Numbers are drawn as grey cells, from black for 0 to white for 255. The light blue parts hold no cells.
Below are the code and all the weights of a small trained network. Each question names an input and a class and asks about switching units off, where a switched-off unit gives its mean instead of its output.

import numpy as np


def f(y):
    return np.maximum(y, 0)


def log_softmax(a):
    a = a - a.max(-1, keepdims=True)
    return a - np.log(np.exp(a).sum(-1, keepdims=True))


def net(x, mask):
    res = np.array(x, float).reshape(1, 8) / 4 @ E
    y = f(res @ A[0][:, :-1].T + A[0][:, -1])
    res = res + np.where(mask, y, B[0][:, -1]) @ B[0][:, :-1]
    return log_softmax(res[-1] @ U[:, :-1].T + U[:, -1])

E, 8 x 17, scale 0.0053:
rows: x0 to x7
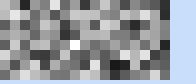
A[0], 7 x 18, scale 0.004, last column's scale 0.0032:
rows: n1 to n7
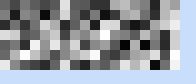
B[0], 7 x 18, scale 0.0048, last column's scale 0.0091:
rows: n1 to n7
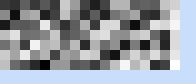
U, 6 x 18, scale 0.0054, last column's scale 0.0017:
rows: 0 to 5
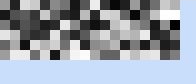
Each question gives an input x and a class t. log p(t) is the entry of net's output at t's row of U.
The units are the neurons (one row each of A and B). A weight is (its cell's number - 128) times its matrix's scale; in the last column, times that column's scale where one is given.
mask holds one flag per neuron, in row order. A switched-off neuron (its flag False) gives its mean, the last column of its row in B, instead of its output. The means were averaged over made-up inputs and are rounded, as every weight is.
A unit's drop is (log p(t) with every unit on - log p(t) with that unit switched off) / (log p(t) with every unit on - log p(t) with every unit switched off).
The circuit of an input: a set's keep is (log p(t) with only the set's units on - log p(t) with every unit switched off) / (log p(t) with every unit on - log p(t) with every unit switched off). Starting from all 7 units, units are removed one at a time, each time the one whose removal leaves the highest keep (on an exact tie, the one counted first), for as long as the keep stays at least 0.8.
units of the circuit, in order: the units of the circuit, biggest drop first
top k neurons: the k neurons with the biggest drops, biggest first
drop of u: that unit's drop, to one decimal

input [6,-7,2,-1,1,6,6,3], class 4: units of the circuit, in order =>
n5
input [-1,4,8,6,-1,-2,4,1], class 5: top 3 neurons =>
n6, n4, n1
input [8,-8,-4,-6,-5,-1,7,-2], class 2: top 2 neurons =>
n2, n1
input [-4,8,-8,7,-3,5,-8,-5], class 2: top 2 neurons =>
n1, n7
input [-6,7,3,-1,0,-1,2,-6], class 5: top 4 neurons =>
n2, n3, n7, n1
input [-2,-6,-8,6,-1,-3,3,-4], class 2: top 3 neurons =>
n6, n1, n2
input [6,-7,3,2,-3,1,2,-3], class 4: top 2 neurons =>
n5, n1
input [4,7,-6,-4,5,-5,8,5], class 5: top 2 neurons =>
n6, n2
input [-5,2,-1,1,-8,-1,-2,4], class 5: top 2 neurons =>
n6, n5
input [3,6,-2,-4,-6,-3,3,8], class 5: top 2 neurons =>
n6, n2
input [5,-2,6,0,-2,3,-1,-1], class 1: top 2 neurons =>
n3, n7
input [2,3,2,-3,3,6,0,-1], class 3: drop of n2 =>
0.2
